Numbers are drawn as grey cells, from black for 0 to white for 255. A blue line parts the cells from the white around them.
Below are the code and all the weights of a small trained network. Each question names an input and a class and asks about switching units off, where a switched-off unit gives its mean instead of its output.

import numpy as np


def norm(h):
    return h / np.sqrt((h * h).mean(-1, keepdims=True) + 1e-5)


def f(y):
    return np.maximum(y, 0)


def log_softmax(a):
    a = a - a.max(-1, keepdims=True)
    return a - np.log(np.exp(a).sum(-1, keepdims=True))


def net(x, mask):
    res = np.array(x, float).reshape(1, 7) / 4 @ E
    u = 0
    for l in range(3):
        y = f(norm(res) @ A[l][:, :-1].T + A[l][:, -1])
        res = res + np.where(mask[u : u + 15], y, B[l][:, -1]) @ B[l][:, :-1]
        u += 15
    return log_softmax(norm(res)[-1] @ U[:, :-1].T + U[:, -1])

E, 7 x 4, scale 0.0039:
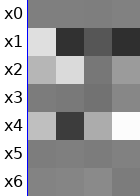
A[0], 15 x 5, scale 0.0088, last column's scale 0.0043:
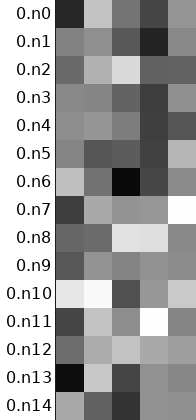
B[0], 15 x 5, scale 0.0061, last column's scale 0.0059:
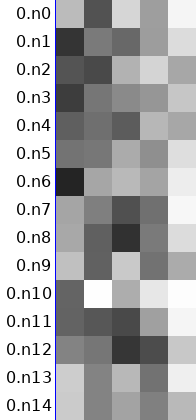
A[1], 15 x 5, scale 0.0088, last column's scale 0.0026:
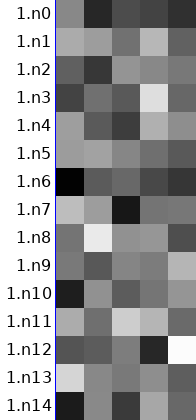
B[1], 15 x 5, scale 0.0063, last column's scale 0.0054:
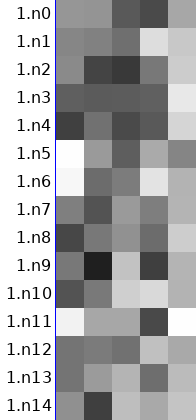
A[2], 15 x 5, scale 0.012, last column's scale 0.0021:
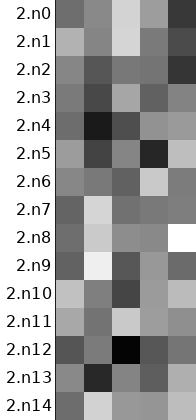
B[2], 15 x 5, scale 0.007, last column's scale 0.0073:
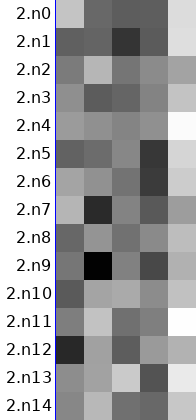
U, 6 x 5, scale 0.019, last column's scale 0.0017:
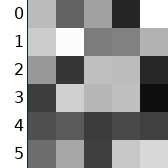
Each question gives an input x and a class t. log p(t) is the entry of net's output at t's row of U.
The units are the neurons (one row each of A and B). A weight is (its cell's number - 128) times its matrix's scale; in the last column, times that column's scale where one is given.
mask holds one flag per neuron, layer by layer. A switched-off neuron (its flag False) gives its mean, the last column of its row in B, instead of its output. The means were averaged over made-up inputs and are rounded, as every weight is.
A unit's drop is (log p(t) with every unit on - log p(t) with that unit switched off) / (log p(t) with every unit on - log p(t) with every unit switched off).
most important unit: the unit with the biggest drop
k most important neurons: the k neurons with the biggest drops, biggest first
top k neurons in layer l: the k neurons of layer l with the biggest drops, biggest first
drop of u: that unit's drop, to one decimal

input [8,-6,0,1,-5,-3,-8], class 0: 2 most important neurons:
(0.n0; 0.n10)
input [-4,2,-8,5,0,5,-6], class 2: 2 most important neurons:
(0.n13; 0.n0)
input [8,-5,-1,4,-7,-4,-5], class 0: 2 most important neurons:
(0.n10; 0.n0)
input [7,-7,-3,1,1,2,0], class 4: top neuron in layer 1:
(1.n4)
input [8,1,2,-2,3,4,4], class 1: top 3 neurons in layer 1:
(1.n1; 1.n7; 1.n0)
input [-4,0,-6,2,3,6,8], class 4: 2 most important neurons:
(0.n0; 0.n13)
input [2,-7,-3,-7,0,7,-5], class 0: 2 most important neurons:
(0.n13; 0.n9)
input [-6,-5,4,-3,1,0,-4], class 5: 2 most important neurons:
(0.n11; 0.n12)
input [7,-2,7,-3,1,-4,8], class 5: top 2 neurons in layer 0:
(0.n11; 0.n0)
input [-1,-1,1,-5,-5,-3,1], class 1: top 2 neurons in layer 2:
(2.n11; 2.n9)
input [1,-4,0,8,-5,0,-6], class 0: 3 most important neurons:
(0.n0; 0.n10; 2.n1)
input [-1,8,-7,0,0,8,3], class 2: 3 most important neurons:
(0.n13; 0.n0; 0.n6)
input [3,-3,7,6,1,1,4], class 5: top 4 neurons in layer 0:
(0.n11; 0.n0; 0.n12; 0.n14)
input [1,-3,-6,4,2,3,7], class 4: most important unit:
2.n12
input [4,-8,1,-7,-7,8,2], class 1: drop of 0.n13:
0.1
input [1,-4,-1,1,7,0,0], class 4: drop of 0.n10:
0.2
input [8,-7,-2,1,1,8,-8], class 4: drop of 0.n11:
0.7
